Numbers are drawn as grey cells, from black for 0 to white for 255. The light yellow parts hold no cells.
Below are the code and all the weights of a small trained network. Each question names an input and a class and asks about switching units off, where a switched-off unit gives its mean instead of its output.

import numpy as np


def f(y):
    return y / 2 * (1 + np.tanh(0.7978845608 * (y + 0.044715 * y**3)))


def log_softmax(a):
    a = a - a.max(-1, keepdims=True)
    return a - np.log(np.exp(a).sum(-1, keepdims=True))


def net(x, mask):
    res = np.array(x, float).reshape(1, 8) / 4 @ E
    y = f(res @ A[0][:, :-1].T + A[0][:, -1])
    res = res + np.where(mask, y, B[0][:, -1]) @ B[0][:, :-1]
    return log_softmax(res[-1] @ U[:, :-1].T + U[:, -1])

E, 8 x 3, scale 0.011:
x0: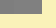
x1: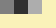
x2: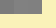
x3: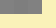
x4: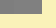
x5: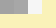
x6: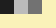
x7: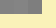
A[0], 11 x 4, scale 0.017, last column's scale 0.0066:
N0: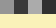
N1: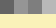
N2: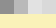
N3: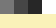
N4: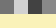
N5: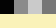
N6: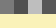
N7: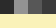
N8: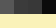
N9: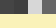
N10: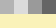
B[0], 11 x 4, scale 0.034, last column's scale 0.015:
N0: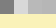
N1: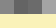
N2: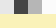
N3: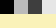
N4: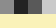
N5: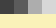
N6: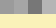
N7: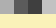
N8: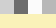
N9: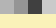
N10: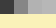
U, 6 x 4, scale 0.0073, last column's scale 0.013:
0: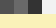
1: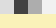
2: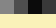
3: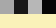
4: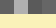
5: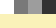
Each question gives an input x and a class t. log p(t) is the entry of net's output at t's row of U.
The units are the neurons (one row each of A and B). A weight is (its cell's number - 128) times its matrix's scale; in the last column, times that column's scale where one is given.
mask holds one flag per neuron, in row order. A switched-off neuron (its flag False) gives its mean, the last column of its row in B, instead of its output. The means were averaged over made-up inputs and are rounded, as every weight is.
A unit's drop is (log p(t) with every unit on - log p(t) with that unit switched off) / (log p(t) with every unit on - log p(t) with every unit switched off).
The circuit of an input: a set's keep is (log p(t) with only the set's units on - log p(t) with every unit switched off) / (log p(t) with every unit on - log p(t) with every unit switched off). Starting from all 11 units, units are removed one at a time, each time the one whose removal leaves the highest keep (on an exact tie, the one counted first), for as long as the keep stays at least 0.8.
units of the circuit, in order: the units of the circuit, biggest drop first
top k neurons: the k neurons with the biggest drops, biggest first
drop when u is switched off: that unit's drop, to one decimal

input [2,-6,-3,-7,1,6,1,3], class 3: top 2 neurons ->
(N10, N9)
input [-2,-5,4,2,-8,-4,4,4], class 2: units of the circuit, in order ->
(N7)
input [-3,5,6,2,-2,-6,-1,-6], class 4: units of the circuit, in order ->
(N3, N8, N4)
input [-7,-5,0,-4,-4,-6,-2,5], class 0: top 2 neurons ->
(N3, N2)
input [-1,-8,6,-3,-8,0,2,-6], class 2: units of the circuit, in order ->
(N8, N4)
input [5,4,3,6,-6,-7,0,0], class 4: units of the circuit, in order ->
(N3, N8)
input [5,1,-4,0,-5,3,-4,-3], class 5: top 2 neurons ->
(N5, N4)
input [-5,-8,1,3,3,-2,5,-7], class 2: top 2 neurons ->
(N4, N7)
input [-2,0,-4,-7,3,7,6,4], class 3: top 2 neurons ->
(N5, N10)
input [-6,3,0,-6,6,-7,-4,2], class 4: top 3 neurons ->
(N3, N8, N4)
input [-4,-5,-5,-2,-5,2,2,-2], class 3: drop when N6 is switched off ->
0.2
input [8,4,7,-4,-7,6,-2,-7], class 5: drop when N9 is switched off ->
0.1
